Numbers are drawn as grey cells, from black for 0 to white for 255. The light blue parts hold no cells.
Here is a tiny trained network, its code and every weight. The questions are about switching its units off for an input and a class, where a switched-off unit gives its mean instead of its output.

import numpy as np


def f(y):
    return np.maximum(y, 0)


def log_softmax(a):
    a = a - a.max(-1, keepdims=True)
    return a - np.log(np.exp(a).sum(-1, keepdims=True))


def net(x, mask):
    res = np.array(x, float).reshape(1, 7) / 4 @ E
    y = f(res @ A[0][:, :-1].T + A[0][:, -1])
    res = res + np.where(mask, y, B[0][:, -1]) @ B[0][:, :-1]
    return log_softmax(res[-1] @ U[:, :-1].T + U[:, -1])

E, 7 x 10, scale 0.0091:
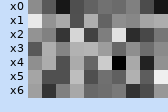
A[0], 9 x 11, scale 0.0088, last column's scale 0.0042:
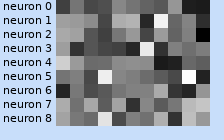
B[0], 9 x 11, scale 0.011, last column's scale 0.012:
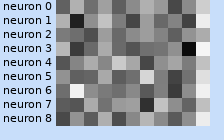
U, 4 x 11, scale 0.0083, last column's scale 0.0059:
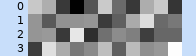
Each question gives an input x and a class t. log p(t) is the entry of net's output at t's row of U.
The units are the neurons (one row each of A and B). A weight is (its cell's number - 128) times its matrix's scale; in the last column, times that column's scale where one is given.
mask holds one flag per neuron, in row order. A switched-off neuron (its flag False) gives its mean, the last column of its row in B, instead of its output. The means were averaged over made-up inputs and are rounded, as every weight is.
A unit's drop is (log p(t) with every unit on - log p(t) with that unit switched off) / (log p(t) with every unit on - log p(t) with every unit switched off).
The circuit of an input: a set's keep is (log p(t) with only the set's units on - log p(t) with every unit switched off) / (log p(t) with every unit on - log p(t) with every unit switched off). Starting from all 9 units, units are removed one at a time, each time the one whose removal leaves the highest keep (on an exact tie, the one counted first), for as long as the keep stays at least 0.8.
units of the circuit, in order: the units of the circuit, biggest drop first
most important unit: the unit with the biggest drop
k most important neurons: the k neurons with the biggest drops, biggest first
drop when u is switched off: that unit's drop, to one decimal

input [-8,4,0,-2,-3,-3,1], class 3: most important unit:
neuron 1
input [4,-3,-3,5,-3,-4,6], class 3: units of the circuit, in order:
(neuron 1; neuron 5)
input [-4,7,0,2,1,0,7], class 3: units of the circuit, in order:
(neuron 3; neuron 7)
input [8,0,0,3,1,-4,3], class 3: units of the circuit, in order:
(neuron 4; neuron 1; neuron 5)
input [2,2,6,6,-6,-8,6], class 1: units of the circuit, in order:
(neuron 4; neuron 8)
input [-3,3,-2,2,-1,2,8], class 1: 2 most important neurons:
(neuron 7; neuron 6)
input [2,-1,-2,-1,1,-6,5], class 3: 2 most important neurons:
(neuron 1; neuron 5)
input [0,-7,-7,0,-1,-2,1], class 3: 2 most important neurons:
(neuron 3; neuron 5)
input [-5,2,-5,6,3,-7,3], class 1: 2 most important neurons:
(neuron 1; neuron 6)
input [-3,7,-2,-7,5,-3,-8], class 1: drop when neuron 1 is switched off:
0.2
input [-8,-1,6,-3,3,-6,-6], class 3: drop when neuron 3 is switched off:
0.2
